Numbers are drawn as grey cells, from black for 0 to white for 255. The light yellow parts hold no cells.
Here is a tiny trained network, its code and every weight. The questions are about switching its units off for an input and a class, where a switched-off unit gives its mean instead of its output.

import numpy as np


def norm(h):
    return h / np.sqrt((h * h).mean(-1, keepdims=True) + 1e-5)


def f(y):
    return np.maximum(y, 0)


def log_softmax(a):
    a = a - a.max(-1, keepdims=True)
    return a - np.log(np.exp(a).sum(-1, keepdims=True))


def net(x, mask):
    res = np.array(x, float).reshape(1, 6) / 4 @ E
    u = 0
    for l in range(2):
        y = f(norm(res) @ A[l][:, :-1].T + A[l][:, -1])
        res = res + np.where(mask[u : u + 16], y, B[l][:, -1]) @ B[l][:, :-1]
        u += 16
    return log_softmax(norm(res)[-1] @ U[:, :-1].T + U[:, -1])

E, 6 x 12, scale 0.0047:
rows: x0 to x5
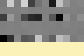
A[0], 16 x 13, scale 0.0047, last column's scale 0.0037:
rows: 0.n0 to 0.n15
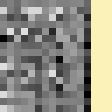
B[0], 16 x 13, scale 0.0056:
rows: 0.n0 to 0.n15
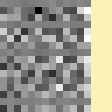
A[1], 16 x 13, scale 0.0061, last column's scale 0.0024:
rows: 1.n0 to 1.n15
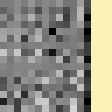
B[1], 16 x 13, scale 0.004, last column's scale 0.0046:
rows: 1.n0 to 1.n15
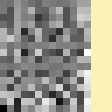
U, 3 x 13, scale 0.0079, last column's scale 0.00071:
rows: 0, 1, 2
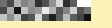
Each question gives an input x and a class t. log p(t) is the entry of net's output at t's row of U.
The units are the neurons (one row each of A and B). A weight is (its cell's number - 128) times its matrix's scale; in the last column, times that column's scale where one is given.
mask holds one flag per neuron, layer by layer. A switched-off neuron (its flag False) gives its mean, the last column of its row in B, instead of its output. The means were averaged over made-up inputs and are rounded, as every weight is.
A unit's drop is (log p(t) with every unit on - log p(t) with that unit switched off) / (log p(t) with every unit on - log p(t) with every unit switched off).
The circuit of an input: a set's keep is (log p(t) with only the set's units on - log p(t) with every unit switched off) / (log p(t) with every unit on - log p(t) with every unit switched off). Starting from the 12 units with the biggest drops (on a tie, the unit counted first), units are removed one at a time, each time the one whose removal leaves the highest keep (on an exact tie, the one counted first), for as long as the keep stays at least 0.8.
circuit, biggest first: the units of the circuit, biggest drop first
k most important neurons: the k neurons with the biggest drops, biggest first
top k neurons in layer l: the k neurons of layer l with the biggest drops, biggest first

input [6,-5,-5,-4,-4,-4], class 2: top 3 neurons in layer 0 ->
(0.n4, 0.n8, 0.n12)
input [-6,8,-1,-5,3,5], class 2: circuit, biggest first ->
(0.n2)
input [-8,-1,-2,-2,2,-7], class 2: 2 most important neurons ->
(0.n10, 0.n2)
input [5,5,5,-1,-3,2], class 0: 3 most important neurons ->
(0.n8, 0.n12, 0.n10)
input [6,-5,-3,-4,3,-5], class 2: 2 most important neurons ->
(0.n4, 0.n5)
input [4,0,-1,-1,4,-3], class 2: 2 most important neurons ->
(0.n4, 0.n5)
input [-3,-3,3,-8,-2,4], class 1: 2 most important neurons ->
(0.n5, 0.n1)
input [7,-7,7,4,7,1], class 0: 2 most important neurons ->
(0.n8, 0.n12)
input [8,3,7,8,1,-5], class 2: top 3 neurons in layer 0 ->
(0.n4, 0.n1, 0.n11)
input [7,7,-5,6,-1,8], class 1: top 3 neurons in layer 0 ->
(0.n5, 0.n10, 0.n2)
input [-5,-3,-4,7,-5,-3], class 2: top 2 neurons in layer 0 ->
(0.n10, 0.n2)
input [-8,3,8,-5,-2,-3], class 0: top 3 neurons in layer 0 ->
(0.n8, 0.n12, 0.n4)
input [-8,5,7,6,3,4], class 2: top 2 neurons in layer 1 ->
(1.n13, 1.n5)
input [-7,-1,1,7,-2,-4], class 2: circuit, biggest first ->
(0.n10)
